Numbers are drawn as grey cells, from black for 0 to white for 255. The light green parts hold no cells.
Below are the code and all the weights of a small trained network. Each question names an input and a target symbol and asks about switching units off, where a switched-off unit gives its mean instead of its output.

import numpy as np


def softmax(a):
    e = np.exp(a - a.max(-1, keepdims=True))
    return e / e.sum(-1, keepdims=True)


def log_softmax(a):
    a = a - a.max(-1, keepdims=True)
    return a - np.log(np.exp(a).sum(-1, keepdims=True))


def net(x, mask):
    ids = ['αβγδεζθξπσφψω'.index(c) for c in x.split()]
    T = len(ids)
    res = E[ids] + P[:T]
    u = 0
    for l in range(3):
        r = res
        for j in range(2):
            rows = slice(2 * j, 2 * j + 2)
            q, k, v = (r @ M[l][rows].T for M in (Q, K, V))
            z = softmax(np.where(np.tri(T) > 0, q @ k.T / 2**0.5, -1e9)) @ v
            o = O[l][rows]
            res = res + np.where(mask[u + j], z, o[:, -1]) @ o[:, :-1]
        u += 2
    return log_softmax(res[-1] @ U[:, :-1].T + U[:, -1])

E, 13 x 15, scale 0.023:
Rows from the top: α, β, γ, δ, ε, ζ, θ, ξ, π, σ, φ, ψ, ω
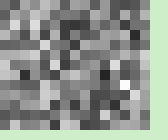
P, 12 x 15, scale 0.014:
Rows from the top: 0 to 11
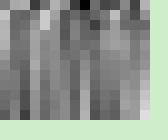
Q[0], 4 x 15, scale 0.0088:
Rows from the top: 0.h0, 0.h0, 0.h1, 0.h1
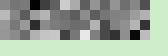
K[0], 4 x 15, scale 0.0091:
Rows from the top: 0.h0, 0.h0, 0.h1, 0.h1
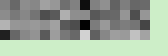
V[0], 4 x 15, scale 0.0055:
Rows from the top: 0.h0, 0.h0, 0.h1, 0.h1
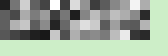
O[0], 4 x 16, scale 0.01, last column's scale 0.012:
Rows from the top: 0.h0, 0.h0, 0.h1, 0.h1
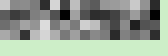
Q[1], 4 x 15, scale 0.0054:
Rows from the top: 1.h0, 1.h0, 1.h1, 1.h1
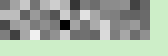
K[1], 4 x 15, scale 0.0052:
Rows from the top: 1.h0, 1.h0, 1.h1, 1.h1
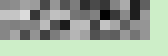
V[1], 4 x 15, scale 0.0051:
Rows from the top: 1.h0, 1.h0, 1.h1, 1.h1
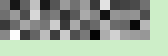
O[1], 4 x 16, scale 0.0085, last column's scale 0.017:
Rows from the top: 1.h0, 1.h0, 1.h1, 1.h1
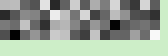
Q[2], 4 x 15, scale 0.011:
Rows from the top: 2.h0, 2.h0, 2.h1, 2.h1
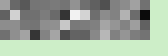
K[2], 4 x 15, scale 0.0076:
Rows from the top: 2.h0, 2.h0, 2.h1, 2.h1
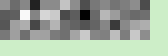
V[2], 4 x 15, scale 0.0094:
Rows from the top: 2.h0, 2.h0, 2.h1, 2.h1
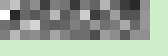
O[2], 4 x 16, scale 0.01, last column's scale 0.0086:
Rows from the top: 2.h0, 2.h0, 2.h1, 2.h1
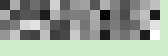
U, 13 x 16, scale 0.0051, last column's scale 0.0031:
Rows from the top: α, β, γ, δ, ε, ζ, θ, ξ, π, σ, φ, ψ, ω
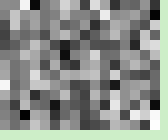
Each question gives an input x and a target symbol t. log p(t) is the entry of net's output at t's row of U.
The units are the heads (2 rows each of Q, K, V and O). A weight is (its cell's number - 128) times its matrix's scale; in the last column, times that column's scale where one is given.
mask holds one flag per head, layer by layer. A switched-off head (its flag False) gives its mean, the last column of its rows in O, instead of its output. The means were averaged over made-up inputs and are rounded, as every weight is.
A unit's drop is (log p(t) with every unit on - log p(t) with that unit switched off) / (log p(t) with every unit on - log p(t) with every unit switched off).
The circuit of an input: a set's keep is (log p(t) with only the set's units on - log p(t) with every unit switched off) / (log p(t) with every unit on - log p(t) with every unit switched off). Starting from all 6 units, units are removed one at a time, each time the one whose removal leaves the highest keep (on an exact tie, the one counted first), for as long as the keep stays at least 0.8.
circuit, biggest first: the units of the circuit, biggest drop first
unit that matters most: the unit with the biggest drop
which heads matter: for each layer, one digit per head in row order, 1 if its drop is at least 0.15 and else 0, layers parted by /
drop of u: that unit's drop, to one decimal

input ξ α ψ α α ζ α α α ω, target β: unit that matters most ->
2.h0
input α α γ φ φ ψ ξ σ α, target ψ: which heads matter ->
10 / 11 / 10
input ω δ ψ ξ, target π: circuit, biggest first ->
(1.h1 2.h0 1.h0)
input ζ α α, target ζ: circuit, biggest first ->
(0.h0 2.h1)
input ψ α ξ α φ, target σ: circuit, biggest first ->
(2.h1 0.h1)
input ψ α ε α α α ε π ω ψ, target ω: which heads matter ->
00 / 00 / 10
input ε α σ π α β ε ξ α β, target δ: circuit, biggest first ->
(0.h0 2.h1 1.h0)
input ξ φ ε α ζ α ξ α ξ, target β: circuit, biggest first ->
(0.h0 2.h0 1.h0)
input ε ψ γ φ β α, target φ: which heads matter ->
11 / 10 / 10
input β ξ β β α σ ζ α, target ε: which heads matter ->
10 / 01 / 11
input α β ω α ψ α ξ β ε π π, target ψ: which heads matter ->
00 / 11 / 10
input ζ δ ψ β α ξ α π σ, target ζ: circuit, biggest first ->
(2.h1 1.h0 0.h0)
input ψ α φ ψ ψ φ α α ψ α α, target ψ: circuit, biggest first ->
(1.h0 0.h1)
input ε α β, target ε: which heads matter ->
10 / 01 / 01
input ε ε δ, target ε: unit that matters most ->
0.h0
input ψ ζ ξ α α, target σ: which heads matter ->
01 / 00 / 11
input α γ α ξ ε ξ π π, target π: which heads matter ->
11 / 00 / 00
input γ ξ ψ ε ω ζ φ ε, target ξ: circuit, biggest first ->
(0.h0 1.h0)
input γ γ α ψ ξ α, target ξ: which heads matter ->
10 / 10 / 01
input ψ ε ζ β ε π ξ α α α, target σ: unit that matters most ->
2.h1
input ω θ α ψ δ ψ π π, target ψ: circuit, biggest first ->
(0.h0 1.h0)
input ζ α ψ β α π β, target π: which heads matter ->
01 / 00 / 10
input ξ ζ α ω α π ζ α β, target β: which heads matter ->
10 / 00 / 10
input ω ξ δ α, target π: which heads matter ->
10 / 11 / 10
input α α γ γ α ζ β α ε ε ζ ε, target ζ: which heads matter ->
10 / 01 / 01
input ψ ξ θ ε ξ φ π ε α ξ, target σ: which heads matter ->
00 / 10 / 11
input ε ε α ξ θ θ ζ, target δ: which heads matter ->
10 / 10 / 11
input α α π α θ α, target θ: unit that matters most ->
2.h0
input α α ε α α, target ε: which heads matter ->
10 / 01 / 00
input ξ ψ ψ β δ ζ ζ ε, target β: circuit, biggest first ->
(2.h0 0.h0)
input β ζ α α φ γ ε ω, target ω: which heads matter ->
10 / 00 / 10
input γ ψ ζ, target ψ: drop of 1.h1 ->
0.0
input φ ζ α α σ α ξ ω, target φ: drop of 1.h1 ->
0.1
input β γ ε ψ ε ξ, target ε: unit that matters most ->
2.h1
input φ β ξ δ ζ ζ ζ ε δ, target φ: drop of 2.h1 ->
0.2
